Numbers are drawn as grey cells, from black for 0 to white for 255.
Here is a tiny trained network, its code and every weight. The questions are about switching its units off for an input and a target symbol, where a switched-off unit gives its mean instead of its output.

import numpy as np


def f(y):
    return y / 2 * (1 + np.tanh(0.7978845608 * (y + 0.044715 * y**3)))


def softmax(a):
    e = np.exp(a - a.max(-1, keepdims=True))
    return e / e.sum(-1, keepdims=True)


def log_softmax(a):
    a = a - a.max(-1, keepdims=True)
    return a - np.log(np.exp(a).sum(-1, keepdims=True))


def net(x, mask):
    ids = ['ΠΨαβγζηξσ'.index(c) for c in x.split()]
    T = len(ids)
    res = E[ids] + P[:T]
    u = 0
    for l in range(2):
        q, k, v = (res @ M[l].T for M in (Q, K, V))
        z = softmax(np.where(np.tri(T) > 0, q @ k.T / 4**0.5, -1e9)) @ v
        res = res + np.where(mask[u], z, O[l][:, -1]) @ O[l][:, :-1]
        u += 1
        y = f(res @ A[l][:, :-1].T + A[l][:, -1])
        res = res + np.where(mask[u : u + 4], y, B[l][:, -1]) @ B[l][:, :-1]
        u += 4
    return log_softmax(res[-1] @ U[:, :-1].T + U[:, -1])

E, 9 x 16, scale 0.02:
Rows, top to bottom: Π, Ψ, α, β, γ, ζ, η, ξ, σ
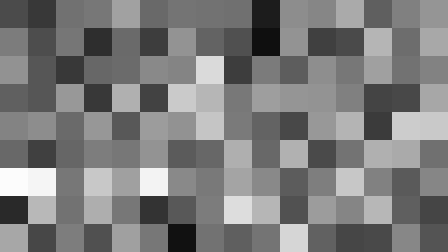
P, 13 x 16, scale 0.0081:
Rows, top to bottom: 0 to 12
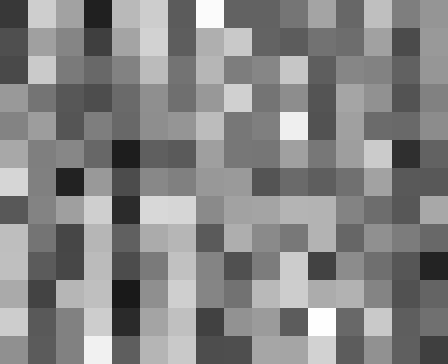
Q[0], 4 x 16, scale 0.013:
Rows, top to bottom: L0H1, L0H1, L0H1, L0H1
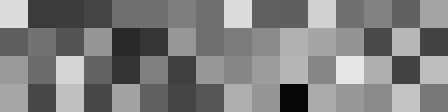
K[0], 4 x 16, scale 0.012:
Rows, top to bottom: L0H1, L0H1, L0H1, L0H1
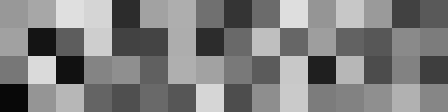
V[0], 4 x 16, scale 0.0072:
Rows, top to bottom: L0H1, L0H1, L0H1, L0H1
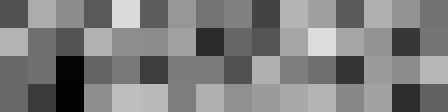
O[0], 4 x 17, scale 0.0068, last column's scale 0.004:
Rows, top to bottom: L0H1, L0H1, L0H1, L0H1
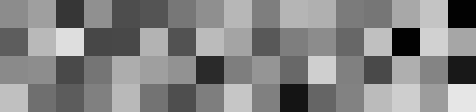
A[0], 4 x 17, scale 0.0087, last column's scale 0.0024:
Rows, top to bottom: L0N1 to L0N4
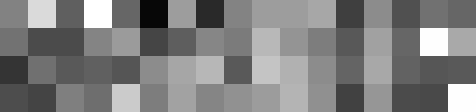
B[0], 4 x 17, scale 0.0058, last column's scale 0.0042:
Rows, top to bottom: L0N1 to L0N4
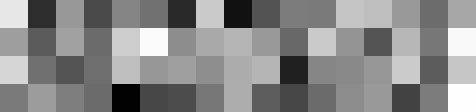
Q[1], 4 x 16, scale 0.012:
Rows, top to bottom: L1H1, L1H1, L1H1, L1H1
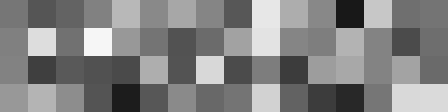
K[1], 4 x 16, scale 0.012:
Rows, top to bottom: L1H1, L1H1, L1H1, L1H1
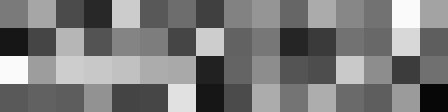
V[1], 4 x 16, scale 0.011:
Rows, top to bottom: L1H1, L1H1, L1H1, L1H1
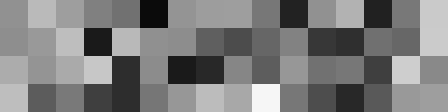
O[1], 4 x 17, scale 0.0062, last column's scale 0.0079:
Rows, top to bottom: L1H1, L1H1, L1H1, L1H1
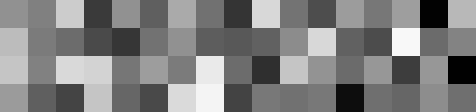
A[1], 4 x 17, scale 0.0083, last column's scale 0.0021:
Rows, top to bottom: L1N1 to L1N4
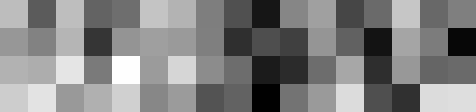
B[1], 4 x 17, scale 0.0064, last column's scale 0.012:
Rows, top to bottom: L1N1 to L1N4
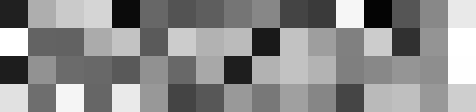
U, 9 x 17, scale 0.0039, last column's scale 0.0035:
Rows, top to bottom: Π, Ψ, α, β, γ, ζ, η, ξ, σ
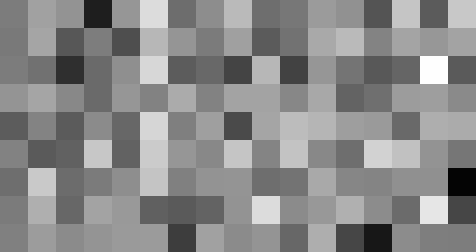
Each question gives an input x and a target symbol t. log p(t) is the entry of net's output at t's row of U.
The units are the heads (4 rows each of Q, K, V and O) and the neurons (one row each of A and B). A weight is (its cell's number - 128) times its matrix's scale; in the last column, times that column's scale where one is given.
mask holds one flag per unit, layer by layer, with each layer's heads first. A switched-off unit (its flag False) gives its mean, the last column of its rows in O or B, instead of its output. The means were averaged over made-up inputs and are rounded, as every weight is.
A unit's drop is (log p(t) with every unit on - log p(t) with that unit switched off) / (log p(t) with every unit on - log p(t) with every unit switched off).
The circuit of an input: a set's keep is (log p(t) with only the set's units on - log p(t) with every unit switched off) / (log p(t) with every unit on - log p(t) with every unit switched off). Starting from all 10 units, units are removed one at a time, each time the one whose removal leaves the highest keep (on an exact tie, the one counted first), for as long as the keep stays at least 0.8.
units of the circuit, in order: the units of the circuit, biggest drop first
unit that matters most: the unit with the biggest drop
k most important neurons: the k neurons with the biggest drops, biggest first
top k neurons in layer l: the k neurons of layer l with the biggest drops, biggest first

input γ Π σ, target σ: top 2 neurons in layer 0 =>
[L0N2; L0N3]
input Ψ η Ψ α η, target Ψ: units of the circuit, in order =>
[L1H1; L1N1]
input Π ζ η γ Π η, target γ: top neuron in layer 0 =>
[L0N3]
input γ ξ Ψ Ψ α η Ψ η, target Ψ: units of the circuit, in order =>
[L1H1; L0H1; L1N1]
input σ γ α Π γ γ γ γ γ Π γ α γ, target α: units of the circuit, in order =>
[L0H1; L1H1]
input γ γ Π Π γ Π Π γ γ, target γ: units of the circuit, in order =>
[L0H1; L1N3; L1H1]
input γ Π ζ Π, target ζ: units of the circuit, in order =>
[L1H1; L0H1; L1N4]
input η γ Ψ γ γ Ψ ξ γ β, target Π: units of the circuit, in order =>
[L1H1; L0N2]
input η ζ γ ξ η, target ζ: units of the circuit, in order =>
[L1H1; L1N4]
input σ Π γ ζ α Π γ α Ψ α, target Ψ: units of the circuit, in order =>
[L0H1; L1H1; L1N1; L1N2]
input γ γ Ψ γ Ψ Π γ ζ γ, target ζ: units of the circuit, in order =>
[L1H1; L1N4]
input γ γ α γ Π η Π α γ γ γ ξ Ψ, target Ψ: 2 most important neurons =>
[L1N1; L1N4]
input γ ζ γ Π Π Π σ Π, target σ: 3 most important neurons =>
[L1N1; L1N4; L1N2]
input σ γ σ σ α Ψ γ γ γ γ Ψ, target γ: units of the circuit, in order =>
[L0H1; L1H1; L1N3]
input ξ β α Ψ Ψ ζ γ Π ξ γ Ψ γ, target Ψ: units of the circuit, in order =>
[L1H1; L1N1; L0H1]
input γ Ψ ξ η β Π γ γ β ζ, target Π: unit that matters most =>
L0H1
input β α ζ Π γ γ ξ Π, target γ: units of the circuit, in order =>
[L1H1; L0H1; L1N3]
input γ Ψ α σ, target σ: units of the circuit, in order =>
[L1H1; L1N1]
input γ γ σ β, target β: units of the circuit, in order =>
[L1H1; L1N2]
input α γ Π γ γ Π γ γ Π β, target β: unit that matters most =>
L0N2
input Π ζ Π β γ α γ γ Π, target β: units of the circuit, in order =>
[L1H1; L0H1; L1N2]
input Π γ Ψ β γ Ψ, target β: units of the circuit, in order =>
[L0H1; L1H1; L1N2]
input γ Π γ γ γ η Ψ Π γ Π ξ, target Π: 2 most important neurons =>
[L0N1; L1N2]
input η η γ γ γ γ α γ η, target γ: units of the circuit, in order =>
[L1H1; L1N3]
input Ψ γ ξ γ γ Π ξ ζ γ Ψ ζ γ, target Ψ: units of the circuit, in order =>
[L0H1; L1H1; L1N1]
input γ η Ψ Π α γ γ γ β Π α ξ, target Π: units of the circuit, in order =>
[L0N1; L1H1; L0H1]
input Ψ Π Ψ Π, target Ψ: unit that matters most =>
L1H1
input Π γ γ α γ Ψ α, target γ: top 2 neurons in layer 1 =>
[L1N3; L1N4]
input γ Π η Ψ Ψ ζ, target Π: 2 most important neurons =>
[L1N2; L0N3]
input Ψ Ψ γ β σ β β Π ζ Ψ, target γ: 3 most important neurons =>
[L0N2; L0N1; L1N3]
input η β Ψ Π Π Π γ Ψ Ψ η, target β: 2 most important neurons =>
[L0N4; L1N2]
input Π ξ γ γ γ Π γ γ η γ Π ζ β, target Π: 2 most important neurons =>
[L0N4; L0N3]
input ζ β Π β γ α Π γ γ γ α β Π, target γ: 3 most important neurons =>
[L1N3; L0N3; L1N4]
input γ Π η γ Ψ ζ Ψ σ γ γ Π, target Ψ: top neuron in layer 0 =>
[L0N4]
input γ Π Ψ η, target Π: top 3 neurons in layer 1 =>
[L1N4; L1N2; L1N1]
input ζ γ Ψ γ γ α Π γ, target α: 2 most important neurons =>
[L1N2; L0N3]
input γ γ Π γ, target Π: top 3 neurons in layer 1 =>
[L1N4; L1N2; L1N1]
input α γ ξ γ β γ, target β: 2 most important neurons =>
[L0N4; L1N2]
